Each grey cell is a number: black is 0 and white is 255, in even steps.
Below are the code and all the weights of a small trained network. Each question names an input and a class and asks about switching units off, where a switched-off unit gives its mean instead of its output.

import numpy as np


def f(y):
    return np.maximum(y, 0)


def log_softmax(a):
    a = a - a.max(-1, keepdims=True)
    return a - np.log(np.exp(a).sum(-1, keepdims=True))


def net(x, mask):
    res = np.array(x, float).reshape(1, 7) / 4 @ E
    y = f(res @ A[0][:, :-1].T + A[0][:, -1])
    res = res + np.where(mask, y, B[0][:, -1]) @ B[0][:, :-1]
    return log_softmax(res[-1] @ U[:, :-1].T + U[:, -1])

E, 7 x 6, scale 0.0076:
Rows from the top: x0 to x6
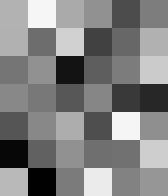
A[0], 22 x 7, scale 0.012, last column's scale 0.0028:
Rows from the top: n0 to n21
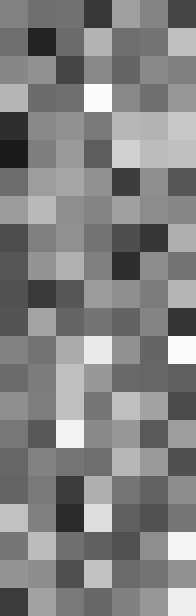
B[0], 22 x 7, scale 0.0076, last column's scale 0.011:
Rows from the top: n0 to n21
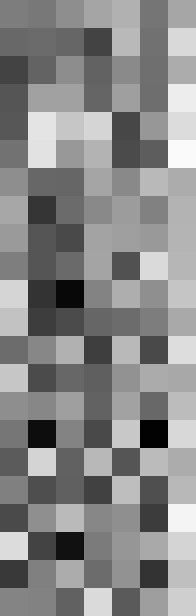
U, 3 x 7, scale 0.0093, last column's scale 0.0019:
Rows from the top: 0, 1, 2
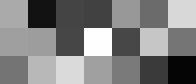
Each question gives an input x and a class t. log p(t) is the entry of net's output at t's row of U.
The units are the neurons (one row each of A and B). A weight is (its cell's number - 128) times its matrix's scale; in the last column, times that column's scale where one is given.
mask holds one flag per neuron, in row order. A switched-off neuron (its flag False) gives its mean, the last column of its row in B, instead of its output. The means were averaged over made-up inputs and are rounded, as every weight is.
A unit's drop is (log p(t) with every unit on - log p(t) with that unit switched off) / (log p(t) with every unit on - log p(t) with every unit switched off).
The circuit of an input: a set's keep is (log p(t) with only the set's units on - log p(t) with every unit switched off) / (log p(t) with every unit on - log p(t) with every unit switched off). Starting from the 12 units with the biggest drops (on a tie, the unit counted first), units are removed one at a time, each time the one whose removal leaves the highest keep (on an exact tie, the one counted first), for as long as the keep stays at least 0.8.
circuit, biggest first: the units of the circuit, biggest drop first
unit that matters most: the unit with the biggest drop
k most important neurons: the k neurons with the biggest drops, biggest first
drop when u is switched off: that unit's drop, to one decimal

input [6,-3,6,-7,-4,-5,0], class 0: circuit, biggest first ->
(n4)
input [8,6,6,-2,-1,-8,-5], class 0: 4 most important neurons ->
(n4, n5, n7, n19)
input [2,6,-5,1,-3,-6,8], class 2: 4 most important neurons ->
(n18, n3, n19, n10)
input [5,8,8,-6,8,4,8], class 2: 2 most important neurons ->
(n14, n19)
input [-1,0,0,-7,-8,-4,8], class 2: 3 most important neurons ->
(n18, n3, n19)
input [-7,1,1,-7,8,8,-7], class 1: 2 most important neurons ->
(n21, n16)
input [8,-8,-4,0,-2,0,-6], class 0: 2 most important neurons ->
(n4, n5)
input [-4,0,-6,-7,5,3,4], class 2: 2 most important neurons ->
(n5, n4)
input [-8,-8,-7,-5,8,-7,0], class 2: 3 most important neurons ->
(n5, n4, n19)
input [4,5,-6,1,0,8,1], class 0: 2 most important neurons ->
(n15, n13)
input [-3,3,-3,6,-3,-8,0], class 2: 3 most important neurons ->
(n18, n19, n10)
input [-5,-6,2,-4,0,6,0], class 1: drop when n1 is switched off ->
0.0
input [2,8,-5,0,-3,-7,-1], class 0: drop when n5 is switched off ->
0.1
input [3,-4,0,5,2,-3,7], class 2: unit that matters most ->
n18
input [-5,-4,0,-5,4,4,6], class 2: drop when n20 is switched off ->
-0.1
